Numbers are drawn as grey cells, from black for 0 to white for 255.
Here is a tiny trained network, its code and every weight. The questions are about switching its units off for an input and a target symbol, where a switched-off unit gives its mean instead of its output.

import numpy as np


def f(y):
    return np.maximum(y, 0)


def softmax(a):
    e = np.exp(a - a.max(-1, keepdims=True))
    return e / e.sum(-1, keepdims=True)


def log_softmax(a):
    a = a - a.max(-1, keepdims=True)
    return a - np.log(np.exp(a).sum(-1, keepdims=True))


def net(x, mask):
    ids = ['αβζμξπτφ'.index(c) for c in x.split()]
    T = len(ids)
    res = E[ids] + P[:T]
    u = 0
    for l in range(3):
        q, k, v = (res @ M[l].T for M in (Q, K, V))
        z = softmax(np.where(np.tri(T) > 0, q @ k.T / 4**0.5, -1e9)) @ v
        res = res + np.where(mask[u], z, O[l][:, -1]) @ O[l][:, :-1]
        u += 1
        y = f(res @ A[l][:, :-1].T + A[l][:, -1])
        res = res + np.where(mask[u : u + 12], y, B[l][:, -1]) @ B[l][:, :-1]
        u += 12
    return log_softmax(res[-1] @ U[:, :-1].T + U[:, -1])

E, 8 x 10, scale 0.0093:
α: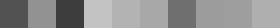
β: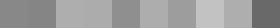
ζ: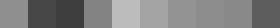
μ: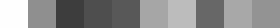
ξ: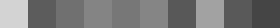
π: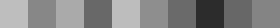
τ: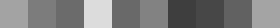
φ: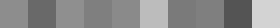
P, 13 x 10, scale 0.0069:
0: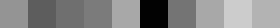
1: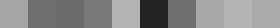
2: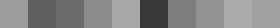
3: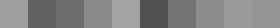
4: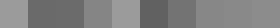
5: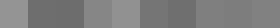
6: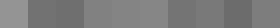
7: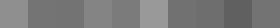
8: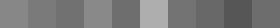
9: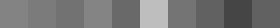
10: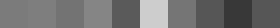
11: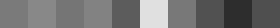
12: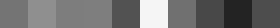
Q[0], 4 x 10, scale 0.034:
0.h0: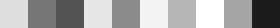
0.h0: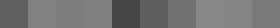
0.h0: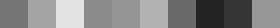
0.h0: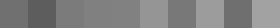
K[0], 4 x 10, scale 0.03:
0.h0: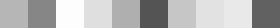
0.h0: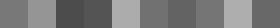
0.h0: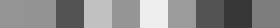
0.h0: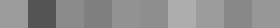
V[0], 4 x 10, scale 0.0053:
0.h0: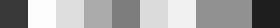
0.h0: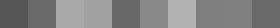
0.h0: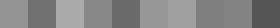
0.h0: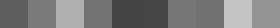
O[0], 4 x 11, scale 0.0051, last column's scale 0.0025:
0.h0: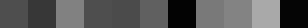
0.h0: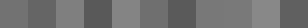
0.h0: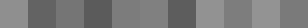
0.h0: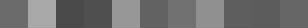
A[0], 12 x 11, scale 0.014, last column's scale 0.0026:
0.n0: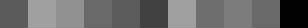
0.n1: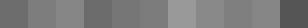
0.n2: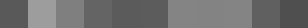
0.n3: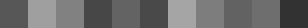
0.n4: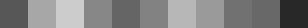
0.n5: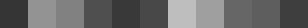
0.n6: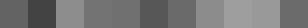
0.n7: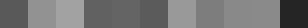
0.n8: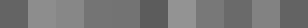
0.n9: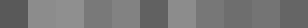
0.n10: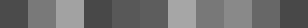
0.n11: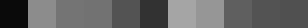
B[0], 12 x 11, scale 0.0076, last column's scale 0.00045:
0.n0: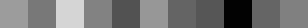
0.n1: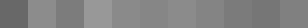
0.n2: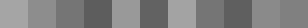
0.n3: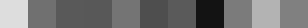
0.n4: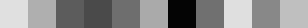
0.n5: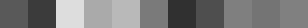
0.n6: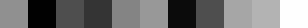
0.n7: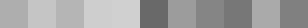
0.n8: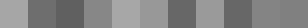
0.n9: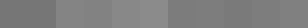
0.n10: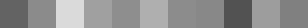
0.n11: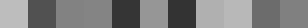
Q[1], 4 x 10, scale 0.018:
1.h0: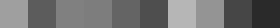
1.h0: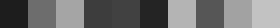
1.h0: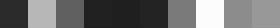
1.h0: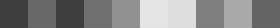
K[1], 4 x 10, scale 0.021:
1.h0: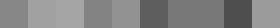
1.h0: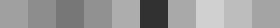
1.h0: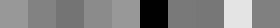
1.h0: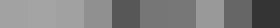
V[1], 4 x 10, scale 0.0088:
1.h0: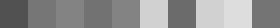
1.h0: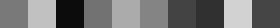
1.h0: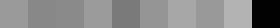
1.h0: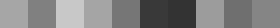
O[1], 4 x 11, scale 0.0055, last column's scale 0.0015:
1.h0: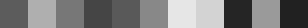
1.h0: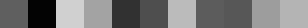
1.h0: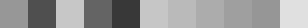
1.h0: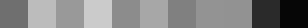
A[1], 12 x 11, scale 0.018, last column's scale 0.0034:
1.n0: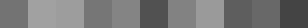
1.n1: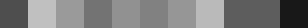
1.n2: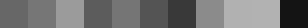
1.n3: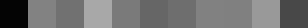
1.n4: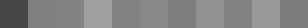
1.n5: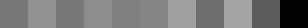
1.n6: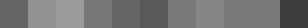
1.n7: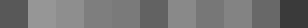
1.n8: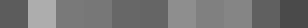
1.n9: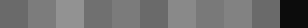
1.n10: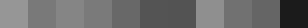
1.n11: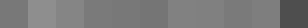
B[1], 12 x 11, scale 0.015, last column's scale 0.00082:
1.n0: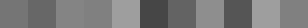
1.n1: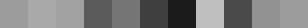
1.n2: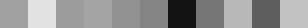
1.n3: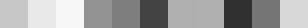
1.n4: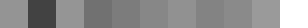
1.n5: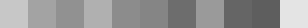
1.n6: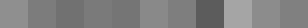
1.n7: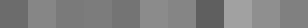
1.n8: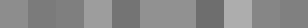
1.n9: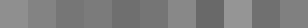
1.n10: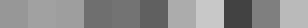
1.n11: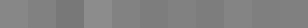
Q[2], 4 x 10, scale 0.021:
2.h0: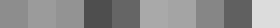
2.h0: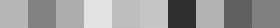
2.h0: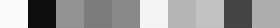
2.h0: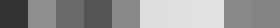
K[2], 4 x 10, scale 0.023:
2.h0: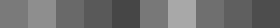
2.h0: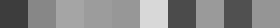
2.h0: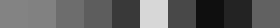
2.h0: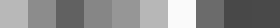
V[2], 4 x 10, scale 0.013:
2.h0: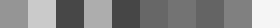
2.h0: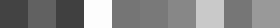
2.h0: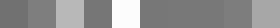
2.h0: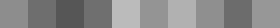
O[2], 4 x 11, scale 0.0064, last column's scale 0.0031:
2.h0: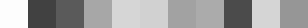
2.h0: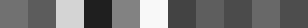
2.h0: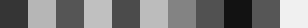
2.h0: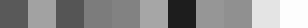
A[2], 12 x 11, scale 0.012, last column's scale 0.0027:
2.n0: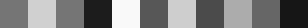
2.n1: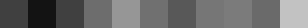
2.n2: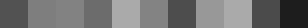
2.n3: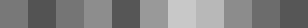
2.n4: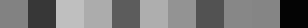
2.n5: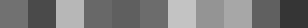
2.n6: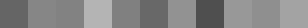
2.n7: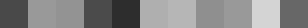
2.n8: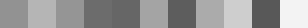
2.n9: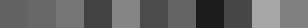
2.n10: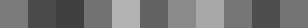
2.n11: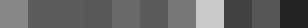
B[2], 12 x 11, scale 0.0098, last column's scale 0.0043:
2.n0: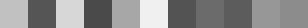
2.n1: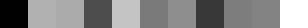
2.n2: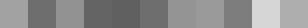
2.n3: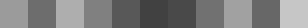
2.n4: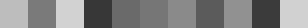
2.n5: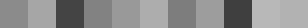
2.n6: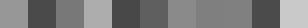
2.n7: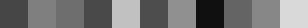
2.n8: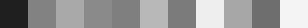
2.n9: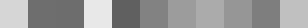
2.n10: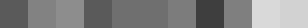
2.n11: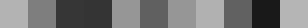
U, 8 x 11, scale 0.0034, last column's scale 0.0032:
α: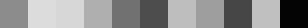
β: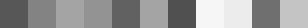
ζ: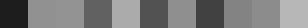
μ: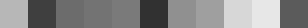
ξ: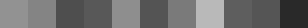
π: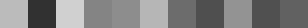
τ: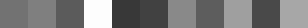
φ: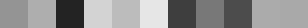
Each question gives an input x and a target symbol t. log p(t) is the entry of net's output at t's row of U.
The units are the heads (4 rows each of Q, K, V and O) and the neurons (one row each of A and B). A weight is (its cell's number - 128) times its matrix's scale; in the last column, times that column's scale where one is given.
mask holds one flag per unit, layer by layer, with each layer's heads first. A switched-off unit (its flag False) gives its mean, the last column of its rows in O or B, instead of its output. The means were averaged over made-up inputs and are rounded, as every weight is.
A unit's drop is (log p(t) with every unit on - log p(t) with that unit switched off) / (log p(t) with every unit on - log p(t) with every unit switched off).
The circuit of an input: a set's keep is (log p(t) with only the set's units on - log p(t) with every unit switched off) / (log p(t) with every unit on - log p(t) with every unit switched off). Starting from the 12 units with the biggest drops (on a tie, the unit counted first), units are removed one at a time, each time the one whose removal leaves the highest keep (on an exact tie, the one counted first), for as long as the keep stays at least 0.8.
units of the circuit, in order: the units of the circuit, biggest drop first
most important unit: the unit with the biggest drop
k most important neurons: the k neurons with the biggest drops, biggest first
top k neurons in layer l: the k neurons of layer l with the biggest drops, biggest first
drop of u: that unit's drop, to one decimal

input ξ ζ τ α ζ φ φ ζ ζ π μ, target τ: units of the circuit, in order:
[2.h0, 2.n6, 1.h0]
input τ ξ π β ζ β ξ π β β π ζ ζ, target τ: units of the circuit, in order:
[2.h0]
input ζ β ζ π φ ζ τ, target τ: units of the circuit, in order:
[0.h0, 2.h0, 1.n2, 0.n6]
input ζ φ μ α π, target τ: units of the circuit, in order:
[0.h0, 2.h0, 2.n6]
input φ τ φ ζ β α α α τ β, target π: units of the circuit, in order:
[2.h0, 2.n4]
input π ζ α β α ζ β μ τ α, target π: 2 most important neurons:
[1.n4, 2.n4]
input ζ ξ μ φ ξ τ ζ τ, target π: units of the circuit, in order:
[2.h0, 2.n4, 1.h0]
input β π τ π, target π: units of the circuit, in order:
[0.h0, 2.h0, 2.n0, 1.n2]
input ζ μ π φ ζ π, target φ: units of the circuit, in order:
[1.h0, 2.h0]
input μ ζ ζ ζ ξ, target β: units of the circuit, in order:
[2.n8, 2.h0, 1.h0, 0.h0]
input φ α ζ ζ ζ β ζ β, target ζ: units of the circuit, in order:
[1.h0, 2.n7, 2.h0]
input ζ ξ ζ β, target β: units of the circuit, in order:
[1.n2, 2.n8, 0.h0]
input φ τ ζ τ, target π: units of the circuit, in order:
[0.h0, 2.h0, 2.n4, 1.h0]
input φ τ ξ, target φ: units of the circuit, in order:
[2.h0, 1.h0]
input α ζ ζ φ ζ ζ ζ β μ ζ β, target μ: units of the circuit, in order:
[1.h0, 2.h0]
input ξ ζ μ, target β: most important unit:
0.h0
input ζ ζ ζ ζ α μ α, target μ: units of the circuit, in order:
[2.h0, 1.h0, 1.n4]
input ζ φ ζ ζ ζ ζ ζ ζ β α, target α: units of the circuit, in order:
[1.n3, 0.h0]
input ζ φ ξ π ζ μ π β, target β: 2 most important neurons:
[1.n2, 2.n8]
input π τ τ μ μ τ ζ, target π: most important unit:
0.h0
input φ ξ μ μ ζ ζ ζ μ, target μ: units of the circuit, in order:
[2.h0, 1.h0]
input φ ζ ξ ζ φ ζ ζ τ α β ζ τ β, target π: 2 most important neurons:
[2.n4, 1.n4]
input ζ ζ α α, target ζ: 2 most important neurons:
[2.n7, 1.n4]
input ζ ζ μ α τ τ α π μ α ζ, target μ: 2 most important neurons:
[1.n5, 2.n3]
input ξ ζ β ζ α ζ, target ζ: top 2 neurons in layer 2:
[2.n1, 2.n7]
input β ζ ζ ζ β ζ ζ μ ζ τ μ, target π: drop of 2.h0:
1.0
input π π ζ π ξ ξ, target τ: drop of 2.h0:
0.9
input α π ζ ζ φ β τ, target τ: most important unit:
2.h0
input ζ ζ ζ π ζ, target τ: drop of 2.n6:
0.2
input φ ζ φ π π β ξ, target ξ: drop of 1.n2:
0.1
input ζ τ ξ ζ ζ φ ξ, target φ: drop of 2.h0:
0.5
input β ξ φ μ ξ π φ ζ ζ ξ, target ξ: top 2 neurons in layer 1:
[1.n10, 1.n4]
